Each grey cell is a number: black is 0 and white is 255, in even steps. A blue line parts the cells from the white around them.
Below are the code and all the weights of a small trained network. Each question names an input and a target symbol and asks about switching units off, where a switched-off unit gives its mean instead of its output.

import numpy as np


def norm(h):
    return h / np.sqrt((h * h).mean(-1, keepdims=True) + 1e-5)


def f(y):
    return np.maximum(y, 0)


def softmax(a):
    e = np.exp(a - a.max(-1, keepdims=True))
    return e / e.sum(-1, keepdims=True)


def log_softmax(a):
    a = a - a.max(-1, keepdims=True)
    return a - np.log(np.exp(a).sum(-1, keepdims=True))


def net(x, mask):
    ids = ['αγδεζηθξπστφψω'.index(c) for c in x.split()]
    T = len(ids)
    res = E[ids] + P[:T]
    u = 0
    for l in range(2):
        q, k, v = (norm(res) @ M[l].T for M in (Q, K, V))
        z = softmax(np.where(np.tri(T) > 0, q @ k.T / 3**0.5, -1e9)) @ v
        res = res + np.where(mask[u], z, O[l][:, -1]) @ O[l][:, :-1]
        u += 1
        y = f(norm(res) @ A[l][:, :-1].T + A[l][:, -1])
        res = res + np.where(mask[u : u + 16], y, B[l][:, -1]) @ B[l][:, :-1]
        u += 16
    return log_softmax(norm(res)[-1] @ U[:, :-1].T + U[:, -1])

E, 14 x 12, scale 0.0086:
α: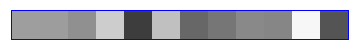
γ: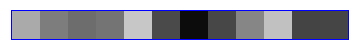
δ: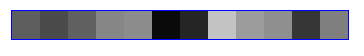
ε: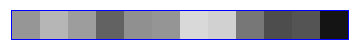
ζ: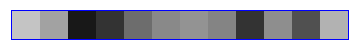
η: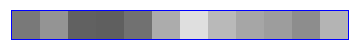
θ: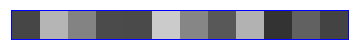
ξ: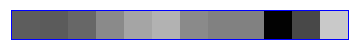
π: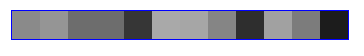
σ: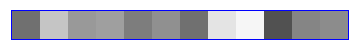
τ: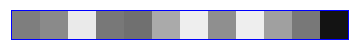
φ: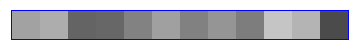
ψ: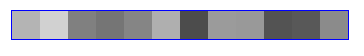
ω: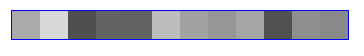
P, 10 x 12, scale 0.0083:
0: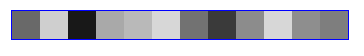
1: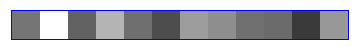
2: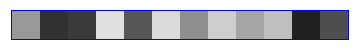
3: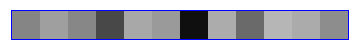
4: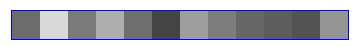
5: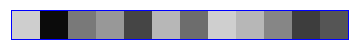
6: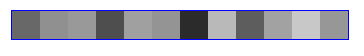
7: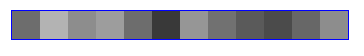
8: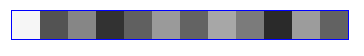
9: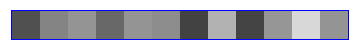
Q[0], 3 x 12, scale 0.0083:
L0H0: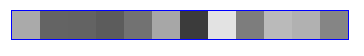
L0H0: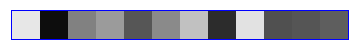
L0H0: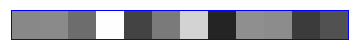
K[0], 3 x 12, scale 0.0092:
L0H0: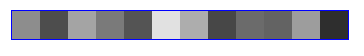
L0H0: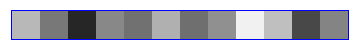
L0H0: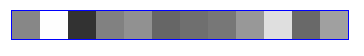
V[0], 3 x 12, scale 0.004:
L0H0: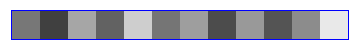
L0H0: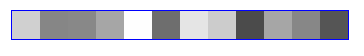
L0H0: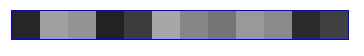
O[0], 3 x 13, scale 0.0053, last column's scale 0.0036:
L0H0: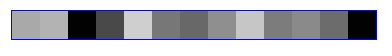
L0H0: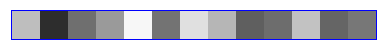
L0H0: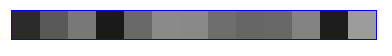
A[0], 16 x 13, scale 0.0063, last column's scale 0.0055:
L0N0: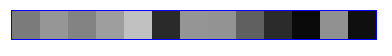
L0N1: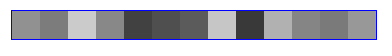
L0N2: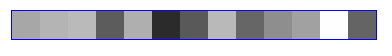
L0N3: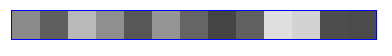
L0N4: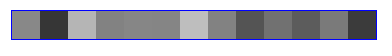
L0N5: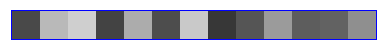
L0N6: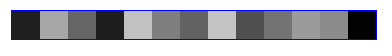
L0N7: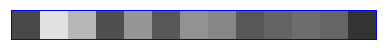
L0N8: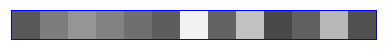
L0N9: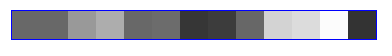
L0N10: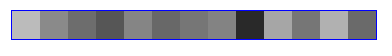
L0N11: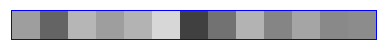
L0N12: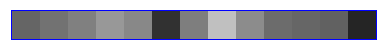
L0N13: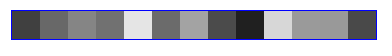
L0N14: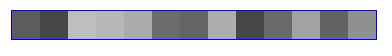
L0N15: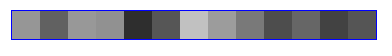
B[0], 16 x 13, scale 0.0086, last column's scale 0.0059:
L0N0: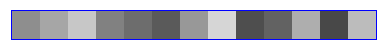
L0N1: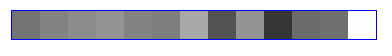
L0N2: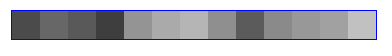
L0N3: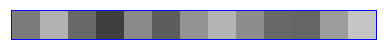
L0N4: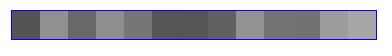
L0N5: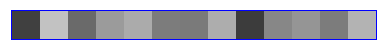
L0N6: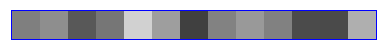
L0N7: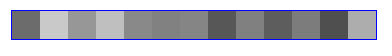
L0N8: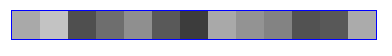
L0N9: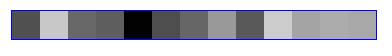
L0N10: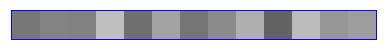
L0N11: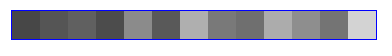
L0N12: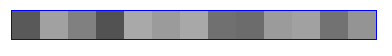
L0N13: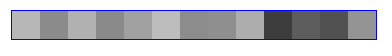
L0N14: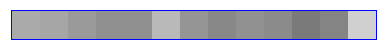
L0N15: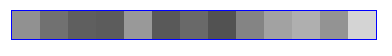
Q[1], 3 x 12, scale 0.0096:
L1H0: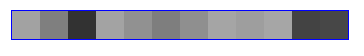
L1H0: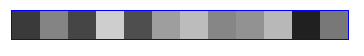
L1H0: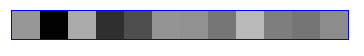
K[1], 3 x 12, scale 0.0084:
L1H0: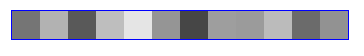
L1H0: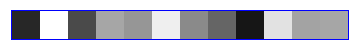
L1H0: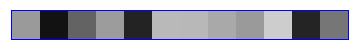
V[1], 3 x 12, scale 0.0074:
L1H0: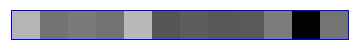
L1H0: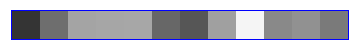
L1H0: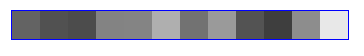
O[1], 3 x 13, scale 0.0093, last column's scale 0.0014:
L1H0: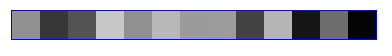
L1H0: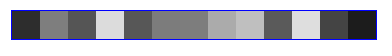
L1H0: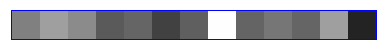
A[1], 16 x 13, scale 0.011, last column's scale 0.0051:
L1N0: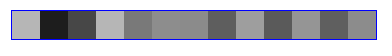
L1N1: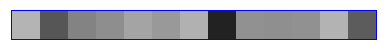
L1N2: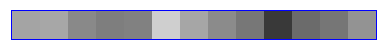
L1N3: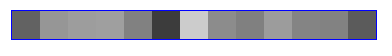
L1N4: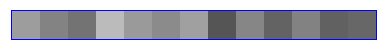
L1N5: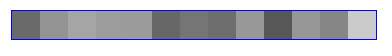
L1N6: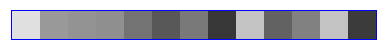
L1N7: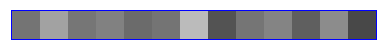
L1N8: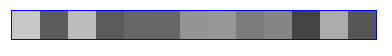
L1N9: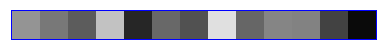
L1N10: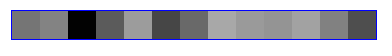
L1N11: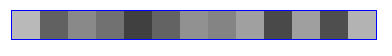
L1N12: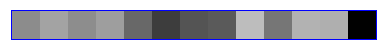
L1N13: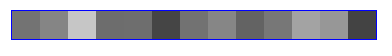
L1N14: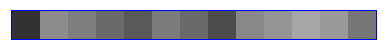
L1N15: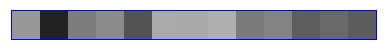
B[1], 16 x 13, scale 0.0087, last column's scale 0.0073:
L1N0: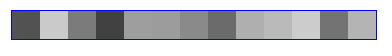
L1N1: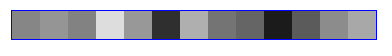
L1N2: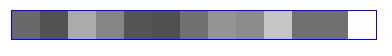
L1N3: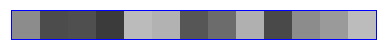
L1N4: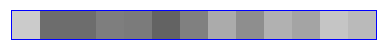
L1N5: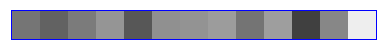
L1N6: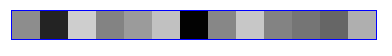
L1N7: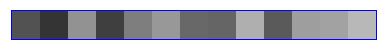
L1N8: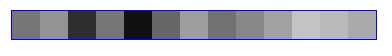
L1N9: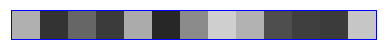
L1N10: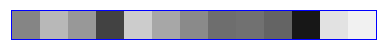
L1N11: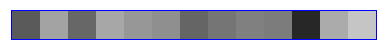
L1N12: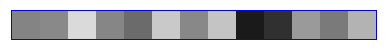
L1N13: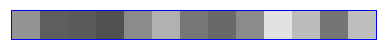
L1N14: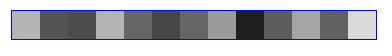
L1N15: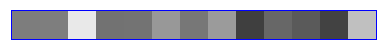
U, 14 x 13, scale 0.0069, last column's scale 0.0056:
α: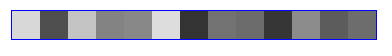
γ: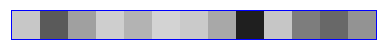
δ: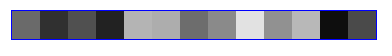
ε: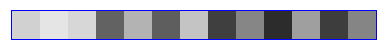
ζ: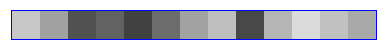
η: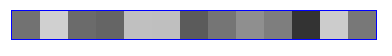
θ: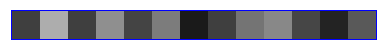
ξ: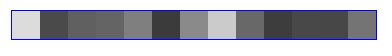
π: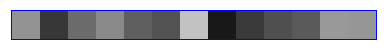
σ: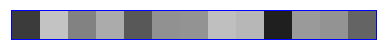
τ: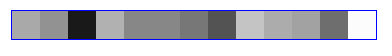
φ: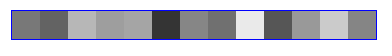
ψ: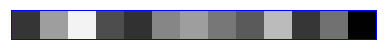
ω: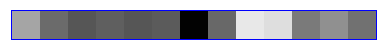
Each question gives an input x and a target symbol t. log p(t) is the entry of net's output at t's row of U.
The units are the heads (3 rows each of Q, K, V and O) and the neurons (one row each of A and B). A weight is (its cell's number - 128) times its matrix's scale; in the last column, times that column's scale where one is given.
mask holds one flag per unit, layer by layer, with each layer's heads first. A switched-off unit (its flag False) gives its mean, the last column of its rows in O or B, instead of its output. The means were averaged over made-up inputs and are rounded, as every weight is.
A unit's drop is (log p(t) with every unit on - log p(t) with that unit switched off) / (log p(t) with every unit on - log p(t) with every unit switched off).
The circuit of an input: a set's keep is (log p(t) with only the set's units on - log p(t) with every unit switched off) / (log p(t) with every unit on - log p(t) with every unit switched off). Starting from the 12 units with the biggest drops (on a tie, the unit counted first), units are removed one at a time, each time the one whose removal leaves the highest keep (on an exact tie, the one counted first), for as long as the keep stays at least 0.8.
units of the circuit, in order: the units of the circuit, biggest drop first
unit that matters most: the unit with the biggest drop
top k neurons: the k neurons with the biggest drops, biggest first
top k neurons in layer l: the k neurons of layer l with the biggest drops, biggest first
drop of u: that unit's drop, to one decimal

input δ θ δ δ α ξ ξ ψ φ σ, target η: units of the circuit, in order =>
L0H0, L1N10
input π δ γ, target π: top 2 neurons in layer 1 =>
L1N1, L1N8
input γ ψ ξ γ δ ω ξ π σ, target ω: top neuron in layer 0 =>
L0N10
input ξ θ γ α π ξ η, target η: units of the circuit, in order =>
L1N10, L0N6
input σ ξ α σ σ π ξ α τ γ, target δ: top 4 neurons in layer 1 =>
L1N10, L1N11, L1N15, L1N12
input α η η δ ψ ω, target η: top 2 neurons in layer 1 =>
L1N11, L1N10
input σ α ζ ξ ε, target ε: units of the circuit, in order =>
L0N7, L0N15
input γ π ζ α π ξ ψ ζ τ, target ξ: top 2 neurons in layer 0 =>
L0N4, L0N2
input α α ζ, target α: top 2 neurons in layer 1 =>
L1N6, L1N12
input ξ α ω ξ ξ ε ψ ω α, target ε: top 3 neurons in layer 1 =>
L1N1, L1N0, L1N15
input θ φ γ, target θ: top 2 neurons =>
L0N5, L0N6
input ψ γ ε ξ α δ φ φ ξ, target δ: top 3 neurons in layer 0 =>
L0N4, L0N2, L0N14
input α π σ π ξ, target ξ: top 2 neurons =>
L0N8, L0N0
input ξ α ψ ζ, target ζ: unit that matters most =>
L0N2
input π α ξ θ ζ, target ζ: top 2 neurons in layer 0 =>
L0N5, L0N10
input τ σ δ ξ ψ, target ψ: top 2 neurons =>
L1N2, L1N5
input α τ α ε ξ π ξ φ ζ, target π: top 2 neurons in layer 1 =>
L1N1, L1N8
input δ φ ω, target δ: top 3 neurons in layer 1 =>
L1N0, L1N9, L1N15
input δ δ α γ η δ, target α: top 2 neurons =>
L1N12, L1N6
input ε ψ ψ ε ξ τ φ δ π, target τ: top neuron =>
L1N0
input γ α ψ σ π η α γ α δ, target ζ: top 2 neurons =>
L0N2, L1N14
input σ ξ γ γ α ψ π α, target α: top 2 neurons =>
L1N6, L1N12
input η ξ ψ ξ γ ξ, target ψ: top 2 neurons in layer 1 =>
L1N15, L1N0
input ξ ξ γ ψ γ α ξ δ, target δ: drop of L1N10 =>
0.1
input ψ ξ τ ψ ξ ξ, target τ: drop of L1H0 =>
0.8
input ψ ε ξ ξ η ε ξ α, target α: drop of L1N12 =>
0.2
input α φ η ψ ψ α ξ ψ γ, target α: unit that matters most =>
L1H0
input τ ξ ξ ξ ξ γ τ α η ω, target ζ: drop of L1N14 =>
0.2
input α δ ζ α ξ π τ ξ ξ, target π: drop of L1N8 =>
0.3
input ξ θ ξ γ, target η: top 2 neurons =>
L1N10, L0N2
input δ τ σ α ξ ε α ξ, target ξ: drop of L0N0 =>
0.2
